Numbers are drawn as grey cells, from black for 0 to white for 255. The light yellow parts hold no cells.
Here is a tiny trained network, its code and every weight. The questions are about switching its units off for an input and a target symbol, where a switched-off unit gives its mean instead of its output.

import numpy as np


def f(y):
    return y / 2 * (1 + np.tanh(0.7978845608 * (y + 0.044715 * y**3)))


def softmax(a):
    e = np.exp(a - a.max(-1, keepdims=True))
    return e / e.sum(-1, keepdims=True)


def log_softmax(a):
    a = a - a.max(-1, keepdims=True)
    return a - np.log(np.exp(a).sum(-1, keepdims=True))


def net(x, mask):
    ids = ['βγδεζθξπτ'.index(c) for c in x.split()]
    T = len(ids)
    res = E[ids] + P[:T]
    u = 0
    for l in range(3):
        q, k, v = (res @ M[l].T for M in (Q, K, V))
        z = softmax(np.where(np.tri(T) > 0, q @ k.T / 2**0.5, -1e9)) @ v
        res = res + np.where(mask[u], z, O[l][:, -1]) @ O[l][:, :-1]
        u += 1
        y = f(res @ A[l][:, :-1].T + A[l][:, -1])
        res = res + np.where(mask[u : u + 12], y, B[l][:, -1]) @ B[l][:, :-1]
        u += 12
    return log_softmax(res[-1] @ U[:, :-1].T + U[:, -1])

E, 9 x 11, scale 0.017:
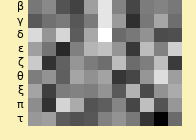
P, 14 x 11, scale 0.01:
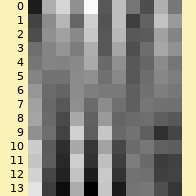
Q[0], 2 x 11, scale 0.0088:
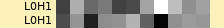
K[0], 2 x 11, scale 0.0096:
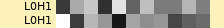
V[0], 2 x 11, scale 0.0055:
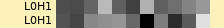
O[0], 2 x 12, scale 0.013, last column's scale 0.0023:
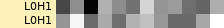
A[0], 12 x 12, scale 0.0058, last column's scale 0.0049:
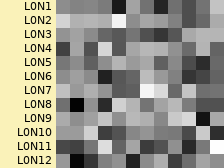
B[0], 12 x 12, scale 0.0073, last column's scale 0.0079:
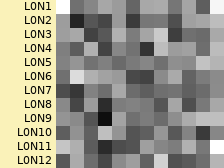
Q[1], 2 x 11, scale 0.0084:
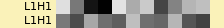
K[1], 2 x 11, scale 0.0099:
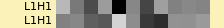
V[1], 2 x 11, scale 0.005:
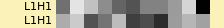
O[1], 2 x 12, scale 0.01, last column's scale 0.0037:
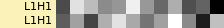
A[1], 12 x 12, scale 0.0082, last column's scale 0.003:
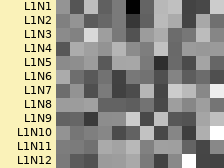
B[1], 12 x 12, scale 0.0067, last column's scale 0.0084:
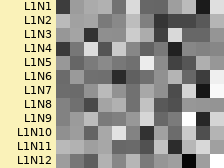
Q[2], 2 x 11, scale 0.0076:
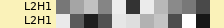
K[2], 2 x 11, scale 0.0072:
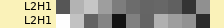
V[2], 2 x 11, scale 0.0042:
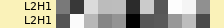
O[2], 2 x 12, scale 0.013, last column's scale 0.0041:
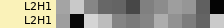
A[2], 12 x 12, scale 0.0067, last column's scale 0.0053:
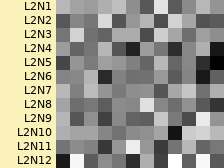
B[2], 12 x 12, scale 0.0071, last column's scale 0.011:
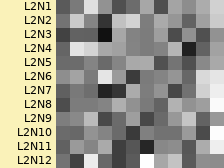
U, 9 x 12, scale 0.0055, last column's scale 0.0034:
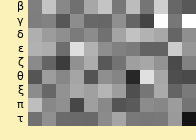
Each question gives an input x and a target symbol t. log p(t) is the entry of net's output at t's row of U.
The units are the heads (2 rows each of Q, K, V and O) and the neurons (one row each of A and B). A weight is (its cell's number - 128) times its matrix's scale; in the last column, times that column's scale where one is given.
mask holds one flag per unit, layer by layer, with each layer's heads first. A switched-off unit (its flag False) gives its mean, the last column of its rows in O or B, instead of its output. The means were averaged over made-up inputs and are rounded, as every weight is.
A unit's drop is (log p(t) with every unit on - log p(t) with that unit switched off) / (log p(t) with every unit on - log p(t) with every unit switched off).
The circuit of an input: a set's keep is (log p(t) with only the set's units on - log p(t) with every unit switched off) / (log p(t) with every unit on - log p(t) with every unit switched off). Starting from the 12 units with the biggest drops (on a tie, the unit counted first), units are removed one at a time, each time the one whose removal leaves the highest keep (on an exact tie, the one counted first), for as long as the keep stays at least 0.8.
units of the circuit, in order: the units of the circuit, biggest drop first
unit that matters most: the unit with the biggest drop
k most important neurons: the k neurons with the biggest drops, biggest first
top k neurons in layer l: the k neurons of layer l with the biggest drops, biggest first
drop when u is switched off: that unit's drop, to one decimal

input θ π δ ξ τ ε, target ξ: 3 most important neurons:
L2N6, L0N6, L1N12
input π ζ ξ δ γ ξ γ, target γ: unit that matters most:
L1H1
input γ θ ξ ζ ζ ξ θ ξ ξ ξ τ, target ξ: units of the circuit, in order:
L2H1, L0N6, L1N2, L1N1
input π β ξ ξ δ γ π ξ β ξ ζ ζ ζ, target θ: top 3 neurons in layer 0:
L0N8, L0N3, L0N2
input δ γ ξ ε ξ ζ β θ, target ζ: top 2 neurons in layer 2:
L2N7, L2N3
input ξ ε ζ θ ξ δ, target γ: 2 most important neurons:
L2N10, L2N2
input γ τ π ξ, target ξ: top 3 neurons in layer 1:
L1N9, L1N8, L1N11
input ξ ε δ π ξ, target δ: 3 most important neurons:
L1N7, L1N1, L1N10
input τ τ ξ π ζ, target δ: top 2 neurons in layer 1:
L1N4, L1N7
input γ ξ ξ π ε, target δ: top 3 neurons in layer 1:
L1N1, L1N12, L1N10
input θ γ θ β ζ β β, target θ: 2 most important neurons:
L0N8, L1N1
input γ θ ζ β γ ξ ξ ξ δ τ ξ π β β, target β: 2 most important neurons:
L0N11, L2N2
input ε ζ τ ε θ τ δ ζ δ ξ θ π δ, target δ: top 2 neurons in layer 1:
L1N12, L1N6
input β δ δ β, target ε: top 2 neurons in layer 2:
L2N6, L2N11
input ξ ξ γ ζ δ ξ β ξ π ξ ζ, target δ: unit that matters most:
L0N11
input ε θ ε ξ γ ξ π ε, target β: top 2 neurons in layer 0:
L0N11, L0N1
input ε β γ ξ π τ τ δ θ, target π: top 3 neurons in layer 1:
L1N7, L1N9, L1N1
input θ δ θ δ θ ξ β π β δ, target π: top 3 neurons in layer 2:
L2N7, L2N9, L2N10
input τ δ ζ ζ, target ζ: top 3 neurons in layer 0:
L0N12, L0N9, L0N4
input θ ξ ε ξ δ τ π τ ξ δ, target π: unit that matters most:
L2N9
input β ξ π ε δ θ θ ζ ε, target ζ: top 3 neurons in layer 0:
L0N11, L0N3, L0N4
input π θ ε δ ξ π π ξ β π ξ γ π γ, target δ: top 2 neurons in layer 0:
L0N11, L0N1
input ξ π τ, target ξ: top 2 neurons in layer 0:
L0N6, L0N9
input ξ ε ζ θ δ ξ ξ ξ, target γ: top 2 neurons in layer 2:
L2N10, L2N2
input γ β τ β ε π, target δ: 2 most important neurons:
L0N11, L1N6
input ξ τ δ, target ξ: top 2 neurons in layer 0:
L0N6, L0N10
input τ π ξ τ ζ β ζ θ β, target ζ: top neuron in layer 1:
L1N12
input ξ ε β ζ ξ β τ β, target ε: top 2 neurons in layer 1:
L1N7, L1N9
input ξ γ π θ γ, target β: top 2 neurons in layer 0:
L0N2, L0N7
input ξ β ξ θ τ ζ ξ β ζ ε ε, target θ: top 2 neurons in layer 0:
L0N8, L0N12
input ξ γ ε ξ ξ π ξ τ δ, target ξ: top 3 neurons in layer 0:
L0N6, L0N10, L0N4
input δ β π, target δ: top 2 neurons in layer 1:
L1N12, L1N2
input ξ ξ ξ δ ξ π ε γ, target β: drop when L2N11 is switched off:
0.1
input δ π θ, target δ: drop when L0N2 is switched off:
-0.1
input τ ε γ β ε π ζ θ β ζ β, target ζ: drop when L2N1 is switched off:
0.2
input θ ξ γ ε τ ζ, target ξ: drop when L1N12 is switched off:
0.1
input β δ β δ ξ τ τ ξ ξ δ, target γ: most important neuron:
L1N6
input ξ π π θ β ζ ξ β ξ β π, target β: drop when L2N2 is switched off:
0.5
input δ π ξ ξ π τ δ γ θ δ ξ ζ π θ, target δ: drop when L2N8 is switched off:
0.0
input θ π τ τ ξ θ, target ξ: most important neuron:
L0N1
